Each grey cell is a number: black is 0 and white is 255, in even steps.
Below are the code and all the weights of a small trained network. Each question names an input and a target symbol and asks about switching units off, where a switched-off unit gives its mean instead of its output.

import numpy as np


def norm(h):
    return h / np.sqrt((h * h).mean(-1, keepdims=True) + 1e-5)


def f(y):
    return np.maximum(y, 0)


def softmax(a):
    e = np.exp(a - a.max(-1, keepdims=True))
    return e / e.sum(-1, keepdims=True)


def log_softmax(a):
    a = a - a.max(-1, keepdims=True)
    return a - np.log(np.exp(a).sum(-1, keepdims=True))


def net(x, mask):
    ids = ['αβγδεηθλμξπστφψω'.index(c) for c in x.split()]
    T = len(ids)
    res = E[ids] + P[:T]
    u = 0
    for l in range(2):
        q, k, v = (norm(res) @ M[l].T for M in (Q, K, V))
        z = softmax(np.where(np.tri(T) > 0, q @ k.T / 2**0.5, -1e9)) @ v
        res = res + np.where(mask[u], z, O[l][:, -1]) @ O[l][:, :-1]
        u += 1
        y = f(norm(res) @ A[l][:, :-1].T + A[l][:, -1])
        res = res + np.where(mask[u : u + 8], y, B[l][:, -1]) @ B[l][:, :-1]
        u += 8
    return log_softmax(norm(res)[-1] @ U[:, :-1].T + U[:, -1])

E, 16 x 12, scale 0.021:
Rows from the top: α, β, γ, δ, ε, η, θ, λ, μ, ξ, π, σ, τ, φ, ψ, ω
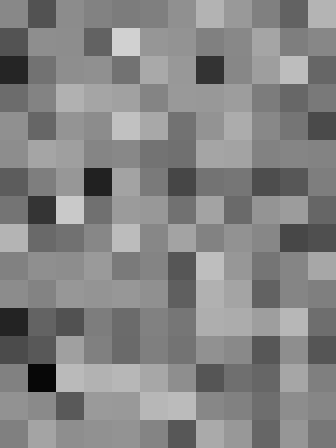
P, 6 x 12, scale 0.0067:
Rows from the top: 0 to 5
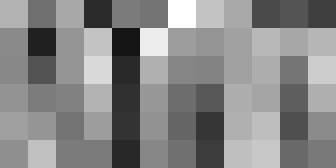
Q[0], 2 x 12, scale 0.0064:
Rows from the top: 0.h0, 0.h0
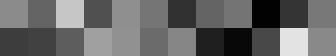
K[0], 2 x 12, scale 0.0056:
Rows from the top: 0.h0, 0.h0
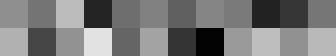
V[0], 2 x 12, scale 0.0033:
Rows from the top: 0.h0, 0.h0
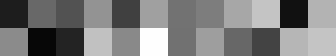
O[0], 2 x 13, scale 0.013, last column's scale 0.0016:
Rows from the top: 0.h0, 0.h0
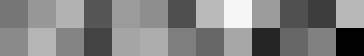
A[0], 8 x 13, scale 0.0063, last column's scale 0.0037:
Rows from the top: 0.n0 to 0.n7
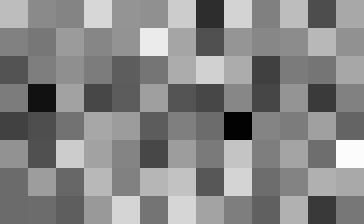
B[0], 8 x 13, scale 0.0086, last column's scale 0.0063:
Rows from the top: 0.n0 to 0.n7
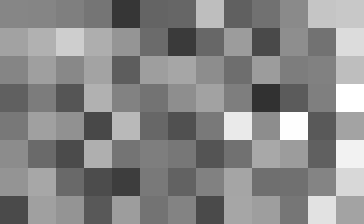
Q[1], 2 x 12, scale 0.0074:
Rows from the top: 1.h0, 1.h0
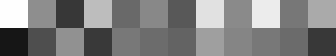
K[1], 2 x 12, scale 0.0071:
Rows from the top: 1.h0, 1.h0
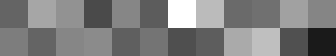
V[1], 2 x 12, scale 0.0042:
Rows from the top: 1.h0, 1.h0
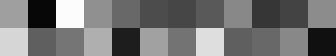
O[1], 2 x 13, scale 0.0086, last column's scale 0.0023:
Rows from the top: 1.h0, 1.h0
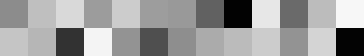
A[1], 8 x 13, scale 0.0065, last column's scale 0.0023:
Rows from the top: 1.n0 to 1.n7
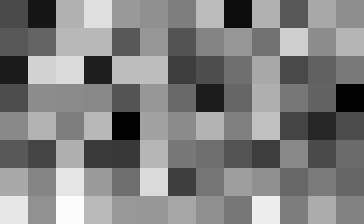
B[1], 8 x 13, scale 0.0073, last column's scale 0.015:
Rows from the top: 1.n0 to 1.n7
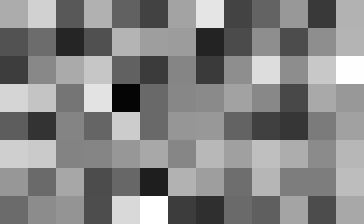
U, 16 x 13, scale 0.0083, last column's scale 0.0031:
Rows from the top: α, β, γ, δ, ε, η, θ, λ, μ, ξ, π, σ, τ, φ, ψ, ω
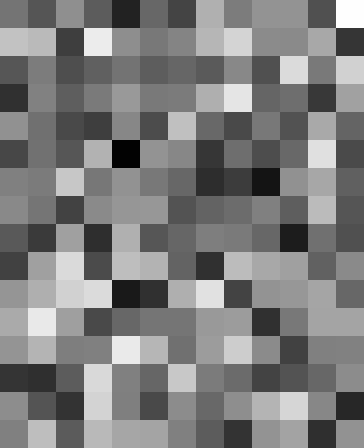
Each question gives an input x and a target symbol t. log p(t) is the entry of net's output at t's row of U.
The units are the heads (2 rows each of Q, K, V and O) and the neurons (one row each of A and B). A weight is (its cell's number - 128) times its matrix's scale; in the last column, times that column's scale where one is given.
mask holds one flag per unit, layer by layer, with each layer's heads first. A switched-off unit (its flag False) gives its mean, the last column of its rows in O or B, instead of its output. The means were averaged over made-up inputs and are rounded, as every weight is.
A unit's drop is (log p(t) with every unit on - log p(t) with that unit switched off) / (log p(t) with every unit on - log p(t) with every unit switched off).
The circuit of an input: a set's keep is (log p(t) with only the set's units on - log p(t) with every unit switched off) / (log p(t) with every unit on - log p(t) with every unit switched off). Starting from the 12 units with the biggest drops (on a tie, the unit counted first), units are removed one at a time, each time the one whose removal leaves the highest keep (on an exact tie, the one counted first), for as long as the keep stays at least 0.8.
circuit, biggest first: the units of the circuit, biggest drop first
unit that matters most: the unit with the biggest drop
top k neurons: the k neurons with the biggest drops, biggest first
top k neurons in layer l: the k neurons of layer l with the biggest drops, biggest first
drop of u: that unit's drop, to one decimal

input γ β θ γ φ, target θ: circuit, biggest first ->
(0.h0, 1.n2)
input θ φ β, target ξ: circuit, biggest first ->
(1.n7)
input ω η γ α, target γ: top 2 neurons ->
(0.n4, 0.n7)
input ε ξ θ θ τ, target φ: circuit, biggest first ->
(1.n4, 0.n3)
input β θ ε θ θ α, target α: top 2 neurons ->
(0.n7, 1.n5)
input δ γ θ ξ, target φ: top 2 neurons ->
(0.n7, 1.n4)
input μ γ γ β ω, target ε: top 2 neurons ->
(0.n7, 1.n1)
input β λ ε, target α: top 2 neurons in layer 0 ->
(0.n7, 0.n0)
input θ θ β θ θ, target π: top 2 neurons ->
(1.n7, 1.n1)
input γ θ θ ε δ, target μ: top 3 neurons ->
(1.n4, 0.n0, 0.n7)
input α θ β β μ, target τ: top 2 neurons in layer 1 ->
(1.n2, 1.n7)
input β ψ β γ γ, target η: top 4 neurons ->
(1.n1, 0.n0, 1.n3, 1.n0)
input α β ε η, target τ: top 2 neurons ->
(1.n2, 1.n7)
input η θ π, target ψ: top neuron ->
(0.n4)
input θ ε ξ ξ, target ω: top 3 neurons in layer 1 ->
(1.n7, 1.n0, 1.n2)
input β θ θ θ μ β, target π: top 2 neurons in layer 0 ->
(0.n7, 0.n4)
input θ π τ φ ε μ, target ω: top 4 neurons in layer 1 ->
(1.n7, 1.n0, 1.n2, 1.n6)
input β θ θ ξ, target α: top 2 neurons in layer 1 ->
(1.n5, 1.n2)
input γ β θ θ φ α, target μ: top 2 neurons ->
(1.n4, 0.n7)
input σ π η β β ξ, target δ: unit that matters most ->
1.h0
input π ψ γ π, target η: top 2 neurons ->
(0.n7, 0.n2)
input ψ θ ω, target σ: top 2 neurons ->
(1.n2, 0.n7)
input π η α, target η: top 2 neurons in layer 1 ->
(1.n5, 1.n1)
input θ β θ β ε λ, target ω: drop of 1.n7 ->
0.3
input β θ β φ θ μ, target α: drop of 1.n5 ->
0.1
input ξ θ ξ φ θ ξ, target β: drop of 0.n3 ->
0.0
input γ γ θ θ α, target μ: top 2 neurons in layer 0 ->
(0.n7, 0.n3)
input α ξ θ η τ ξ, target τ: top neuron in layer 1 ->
(1.n2)
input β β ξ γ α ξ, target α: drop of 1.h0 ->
1.0
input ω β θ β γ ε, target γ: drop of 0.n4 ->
0.2
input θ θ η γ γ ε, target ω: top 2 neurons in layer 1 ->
(1.n7, 1.n0)
